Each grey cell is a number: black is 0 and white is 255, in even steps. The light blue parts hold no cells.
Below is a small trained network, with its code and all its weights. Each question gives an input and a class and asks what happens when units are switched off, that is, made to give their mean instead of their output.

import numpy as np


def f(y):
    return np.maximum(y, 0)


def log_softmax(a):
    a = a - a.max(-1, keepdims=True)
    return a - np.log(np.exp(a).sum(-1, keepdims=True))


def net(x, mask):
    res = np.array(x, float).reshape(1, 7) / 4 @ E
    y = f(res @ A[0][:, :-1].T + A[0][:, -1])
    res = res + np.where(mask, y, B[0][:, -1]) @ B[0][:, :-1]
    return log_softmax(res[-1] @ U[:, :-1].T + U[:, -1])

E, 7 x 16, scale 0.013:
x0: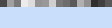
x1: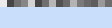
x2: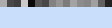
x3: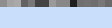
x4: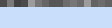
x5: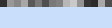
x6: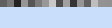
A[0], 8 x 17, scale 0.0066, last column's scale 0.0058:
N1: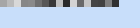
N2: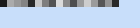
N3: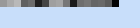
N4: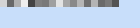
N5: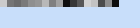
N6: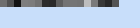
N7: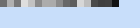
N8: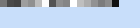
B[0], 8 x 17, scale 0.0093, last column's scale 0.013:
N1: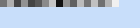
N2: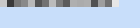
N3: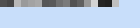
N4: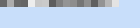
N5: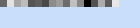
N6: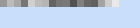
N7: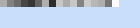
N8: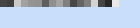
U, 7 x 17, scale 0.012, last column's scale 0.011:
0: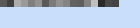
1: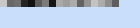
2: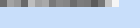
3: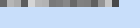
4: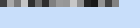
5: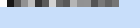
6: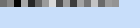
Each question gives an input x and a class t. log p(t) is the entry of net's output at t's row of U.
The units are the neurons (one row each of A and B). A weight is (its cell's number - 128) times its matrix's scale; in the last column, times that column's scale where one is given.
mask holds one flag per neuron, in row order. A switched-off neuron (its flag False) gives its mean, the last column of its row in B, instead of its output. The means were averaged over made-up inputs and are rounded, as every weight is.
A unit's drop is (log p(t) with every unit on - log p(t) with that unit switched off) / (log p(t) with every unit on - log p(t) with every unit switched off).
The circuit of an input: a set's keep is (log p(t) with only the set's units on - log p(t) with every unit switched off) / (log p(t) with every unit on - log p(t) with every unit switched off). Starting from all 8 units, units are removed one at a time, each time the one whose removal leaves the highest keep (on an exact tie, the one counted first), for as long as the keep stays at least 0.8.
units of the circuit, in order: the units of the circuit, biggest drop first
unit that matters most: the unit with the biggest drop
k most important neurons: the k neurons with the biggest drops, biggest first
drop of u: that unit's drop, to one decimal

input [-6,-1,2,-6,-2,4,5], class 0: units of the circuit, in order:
(N7, N8)
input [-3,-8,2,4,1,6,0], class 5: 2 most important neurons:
(N2, N5)
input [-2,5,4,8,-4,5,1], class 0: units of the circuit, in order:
(N3)
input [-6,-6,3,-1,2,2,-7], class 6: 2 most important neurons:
(N1, N7)
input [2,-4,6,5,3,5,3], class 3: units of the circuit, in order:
(N6, N5)
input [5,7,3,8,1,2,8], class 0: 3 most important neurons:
(N3, N1, N2)
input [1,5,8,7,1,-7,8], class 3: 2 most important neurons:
(N6, N4)
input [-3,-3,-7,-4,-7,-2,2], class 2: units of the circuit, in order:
(N7, N6, N4)
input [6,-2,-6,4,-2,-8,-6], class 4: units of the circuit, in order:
(N5, N6)
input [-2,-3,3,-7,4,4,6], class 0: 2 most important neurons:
(N8, N1)
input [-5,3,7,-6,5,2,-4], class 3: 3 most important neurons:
(N6, N7, N3)
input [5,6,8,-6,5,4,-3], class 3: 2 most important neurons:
(N6, N2)
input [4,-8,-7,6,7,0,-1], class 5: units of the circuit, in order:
(N2, N6)
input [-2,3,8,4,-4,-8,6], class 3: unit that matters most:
N4
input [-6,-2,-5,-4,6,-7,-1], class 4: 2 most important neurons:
(N5, N7)
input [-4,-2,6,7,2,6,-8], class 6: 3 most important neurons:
(N1, N8, N5)
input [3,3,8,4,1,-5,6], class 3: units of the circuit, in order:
(N6, N4)
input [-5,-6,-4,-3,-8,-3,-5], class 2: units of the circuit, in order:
(N7, N6)
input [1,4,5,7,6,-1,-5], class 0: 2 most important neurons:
(N3, N4)
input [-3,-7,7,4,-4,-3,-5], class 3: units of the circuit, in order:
(N4)
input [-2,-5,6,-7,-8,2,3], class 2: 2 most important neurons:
(N4, N3)
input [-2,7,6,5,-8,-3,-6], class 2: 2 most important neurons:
(N4, N2)
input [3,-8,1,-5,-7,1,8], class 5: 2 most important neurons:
(N2, N1)
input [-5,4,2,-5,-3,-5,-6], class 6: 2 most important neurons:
(N1, N7)
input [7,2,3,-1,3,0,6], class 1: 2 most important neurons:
(N7, N1)
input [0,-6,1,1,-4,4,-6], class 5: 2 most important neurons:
(N2, N5)
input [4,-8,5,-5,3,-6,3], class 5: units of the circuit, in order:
(N2)
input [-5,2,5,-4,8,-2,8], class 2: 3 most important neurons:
(N6, N1, N7)
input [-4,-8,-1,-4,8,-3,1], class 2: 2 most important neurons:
(N6, N7)
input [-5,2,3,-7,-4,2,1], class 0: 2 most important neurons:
(N8, N7)
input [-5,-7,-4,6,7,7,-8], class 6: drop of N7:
0.1
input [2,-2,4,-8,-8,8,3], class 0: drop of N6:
0.2
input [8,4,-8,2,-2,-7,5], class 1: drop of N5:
0.0
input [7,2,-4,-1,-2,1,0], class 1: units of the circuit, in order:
(N7)
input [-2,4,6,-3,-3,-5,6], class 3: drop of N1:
0.3
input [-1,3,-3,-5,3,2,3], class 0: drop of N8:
0.2
